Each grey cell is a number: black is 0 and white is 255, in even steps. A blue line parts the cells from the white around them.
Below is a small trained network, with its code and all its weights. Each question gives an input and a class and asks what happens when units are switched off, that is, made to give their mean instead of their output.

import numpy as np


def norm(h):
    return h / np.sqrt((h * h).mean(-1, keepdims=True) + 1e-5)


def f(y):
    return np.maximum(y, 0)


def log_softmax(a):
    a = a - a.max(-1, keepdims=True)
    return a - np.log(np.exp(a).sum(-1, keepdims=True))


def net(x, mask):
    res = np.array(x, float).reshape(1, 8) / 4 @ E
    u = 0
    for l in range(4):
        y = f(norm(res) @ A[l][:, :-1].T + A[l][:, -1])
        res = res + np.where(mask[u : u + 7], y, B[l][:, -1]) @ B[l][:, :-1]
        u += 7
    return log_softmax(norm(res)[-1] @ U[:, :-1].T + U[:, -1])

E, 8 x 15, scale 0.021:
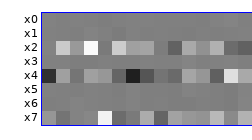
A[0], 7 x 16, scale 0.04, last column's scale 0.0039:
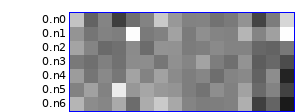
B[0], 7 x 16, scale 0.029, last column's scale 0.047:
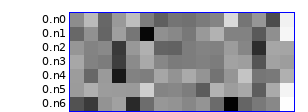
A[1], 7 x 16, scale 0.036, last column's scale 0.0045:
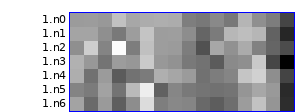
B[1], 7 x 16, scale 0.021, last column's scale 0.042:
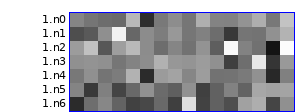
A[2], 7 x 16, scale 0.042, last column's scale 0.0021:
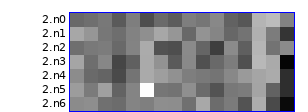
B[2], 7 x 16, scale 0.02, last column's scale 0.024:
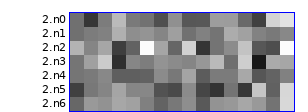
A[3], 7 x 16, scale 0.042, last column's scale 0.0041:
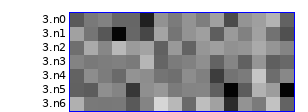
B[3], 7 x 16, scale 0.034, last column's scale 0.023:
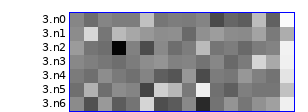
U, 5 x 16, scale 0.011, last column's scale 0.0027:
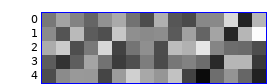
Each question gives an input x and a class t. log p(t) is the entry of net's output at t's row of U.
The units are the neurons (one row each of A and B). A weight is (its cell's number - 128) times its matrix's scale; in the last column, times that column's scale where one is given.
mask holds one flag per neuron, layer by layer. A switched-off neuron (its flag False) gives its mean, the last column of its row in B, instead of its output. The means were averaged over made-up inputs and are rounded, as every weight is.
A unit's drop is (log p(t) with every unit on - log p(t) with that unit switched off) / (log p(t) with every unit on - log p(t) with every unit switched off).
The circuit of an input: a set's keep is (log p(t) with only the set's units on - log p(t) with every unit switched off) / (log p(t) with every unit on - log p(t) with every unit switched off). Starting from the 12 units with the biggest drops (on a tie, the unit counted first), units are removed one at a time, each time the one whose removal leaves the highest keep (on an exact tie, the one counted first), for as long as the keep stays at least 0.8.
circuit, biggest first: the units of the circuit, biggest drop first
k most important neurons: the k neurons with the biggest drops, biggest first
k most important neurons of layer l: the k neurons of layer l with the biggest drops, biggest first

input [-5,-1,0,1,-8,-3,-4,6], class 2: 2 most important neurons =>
[0.n0, 3.n1]
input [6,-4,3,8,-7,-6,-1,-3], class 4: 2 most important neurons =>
[0.n6, 0.n1]
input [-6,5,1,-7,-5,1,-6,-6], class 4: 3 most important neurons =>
[0.n6, 0.n5, 1.n2]
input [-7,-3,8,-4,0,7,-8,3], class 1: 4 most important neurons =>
[0.n0, 0.n6, 0.n5, 3.n6]
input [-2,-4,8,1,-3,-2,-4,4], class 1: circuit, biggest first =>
[0.n5]
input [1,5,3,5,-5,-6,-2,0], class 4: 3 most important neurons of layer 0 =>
[0.n6, 0.n1, 0.n2]
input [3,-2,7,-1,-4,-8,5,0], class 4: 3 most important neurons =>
[0.n6, 0.n1, 3.n5]
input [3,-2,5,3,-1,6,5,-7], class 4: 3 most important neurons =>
[0.n6, 0.n0, 3.n5]
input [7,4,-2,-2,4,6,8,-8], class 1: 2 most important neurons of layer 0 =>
[0.n0, 0.n4]
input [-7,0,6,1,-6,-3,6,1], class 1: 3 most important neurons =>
[0.n6, 0.n5, 0.n0]
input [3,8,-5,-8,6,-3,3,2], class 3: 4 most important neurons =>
[0.n5, 1.n2, 0.n0, 0.n6]
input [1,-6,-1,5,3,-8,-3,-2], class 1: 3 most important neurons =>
[0.n0, 0.n4, 0.n5]
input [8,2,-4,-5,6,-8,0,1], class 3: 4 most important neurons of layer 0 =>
[0.n5, 0.n0, 0.n6, 0.n4]
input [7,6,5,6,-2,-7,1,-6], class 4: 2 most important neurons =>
[0.n6, 3.n5]
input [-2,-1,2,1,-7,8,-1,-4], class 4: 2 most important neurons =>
[0.n6, 1.n2]
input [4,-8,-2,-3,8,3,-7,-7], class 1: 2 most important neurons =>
[0.n0, 0.n1]
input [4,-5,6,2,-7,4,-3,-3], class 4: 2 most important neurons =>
[0.n6, 0.n1]
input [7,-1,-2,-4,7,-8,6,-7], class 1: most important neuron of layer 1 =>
[1.n2]
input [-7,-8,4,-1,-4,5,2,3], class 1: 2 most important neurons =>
[0.n6, 0.n5]
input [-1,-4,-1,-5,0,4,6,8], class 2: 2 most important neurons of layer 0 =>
[0.n6, 0.n4]
